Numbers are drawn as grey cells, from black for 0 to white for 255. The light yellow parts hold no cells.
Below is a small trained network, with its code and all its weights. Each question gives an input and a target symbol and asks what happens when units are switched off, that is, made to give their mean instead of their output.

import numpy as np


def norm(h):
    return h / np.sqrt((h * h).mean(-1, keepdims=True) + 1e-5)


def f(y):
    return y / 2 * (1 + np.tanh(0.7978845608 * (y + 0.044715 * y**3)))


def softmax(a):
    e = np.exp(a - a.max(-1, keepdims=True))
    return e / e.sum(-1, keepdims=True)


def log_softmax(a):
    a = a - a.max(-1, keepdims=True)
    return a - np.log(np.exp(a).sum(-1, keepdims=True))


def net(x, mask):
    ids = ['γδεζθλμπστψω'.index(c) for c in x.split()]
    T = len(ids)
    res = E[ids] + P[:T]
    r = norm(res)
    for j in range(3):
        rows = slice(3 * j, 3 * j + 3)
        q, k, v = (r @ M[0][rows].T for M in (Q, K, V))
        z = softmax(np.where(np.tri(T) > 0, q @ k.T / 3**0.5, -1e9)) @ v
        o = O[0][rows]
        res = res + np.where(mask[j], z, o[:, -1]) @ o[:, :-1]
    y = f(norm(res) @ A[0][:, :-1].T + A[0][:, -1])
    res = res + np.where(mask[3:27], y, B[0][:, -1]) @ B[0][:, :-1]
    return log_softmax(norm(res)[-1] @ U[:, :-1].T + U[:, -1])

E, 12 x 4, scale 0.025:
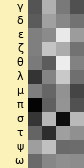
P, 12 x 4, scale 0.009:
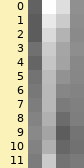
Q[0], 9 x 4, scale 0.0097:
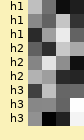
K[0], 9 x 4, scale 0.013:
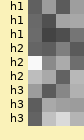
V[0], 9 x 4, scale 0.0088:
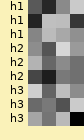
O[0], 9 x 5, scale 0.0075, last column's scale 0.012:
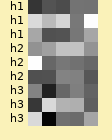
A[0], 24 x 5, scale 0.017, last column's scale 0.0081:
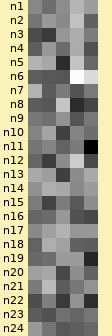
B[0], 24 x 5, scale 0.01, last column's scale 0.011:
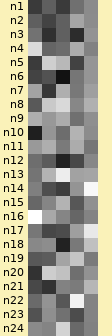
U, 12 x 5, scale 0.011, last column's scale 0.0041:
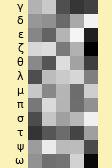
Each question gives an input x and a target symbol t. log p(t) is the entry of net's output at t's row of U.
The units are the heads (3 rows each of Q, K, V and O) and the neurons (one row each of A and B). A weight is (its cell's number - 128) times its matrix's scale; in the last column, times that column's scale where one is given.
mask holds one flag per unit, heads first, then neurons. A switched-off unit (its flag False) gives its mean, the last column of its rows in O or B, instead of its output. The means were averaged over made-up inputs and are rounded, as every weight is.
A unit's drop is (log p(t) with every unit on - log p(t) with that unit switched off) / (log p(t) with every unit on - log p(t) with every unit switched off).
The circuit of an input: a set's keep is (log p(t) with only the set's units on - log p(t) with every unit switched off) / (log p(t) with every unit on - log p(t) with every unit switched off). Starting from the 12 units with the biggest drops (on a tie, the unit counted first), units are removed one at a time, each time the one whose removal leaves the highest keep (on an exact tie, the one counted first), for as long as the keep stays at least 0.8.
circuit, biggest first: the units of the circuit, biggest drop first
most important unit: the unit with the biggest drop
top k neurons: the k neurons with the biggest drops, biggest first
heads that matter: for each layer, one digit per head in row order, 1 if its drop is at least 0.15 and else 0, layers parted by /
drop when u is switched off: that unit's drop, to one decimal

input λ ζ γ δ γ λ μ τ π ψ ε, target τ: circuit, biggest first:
(h1; h2; n3)
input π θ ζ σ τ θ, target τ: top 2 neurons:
(n3; n13)
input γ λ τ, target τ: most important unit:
h1
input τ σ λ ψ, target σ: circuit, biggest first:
(h3; n21)
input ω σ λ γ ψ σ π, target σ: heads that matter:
001
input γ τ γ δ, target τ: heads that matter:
100
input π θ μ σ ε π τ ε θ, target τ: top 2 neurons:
(n3; n12)
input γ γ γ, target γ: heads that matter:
110
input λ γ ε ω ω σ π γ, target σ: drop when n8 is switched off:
-0.1
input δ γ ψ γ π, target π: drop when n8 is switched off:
0.1
